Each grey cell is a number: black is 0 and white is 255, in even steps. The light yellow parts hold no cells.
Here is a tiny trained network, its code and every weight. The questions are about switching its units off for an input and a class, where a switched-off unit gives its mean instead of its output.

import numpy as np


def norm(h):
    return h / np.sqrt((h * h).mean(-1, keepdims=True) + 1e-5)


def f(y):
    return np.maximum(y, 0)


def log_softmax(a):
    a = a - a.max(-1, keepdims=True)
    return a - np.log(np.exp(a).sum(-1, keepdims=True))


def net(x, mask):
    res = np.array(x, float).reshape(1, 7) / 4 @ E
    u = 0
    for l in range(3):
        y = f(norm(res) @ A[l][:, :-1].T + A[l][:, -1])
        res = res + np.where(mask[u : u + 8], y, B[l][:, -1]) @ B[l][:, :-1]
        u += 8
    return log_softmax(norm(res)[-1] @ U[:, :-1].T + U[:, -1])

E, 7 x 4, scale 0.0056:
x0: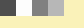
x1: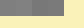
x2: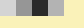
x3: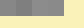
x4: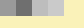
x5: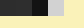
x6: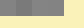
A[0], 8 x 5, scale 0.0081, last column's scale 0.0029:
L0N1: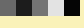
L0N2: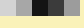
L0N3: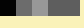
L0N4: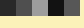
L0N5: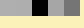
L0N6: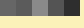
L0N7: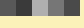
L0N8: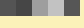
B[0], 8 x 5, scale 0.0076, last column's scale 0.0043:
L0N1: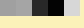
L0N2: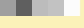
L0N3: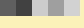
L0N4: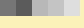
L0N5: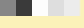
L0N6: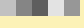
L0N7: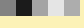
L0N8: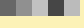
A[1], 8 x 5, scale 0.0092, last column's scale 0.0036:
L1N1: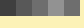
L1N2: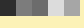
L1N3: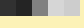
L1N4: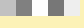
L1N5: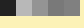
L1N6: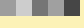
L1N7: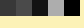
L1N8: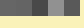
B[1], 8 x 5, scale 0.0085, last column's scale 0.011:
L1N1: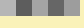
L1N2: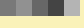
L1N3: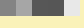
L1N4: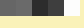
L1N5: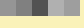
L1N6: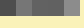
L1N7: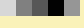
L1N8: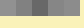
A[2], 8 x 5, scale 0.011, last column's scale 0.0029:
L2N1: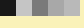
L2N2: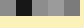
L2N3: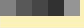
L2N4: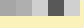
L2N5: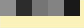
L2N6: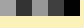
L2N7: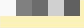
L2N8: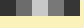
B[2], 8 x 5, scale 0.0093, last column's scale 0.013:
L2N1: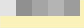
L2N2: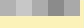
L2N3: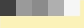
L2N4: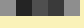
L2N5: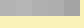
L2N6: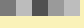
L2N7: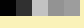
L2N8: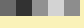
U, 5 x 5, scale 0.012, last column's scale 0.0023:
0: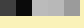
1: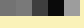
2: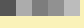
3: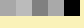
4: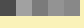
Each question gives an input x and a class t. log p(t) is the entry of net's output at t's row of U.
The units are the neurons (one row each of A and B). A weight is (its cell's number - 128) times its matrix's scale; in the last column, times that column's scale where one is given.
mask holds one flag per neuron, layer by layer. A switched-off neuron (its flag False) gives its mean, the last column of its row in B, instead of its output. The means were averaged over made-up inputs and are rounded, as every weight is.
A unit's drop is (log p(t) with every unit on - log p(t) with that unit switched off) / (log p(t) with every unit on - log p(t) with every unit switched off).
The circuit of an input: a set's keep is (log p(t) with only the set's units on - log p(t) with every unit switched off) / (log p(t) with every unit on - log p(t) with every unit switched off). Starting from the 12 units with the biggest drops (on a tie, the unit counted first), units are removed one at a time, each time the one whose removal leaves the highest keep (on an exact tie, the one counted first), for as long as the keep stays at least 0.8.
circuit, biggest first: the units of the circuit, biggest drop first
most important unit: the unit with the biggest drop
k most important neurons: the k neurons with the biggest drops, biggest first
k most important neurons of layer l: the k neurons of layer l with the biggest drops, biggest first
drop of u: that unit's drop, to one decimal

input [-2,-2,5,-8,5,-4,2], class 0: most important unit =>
L2N7
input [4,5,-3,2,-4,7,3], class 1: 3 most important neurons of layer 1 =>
(L1N7, L1N3, L1N2)
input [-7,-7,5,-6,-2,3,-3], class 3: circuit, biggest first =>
(L2N2, L2N5)
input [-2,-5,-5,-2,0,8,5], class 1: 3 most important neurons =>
(L0N1, L1N7, L1N3)
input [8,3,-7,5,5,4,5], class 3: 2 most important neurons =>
(L2N1, L1N5)
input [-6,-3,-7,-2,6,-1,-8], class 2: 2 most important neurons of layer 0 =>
(L0N6, L0N5)
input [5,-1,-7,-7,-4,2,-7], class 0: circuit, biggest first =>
(L0N3, L2N8)
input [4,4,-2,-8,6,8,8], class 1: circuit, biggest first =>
(L0N1, L1N7)
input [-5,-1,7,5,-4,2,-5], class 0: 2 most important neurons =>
(L2N7, L0N2)
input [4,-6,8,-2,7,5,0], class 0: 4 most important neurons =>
(L0N5, L2N7, L1N4, L2N6)
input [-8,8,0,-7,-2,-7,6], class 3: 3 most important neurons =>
(L1N3, L1N2, L0N1)
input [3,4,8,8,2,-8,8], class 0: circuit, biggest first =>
(L2N7, L1N3)
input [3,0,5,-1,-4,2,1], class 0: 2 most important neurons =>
(L0N5, L2N7)
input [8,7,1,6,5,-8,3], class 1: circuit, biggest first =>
(L2N4)
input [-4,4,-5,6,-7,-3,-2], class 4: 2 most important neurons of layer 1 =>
(L1N4, L1N3)
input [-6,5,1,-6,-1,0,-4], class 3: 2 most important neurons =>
(L2N2, L2N5)
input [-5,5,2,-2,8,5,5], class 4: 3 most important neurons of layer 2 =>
(L2N3, L2N1, L2N6)
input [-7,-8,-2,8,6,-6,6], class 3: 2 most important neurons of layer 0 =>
(L0N7, L0N1)
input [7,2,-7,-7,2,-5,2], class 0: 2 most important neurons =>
(L1N3, L2N8)
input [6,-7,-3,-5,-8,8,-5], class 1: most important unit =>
L1N7
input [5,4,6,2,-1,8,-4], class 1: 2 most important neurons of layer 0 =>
(L0N1, L0N4)
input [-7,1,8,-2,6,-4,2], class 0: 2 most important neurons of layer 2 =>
(L2N7, L2N1)
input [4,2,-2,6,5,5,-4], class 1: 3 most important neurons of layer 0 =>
(L0N1, L0N5, L0N2)
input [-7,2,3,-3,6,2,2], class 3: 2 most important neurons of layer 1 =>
(L1N4, L1N3)
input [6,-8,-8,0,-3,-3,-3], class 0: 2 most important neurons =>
(L2N8, L0N3)
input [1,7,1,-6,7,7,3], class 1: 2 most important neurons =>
(L1N7, L0N1)
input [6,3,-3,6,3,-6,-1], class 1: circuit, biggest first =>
(L2N4)
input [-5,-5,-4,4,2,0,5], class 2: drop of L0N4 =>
-0.1
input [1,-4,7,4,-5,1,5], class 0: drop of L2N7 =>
0.4
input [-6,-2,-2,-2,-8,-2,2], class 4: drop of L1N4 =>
0.1
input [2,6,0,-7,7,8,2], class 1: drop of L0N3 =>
0.0
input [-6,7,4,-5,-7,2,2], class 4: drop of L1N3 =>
0.2
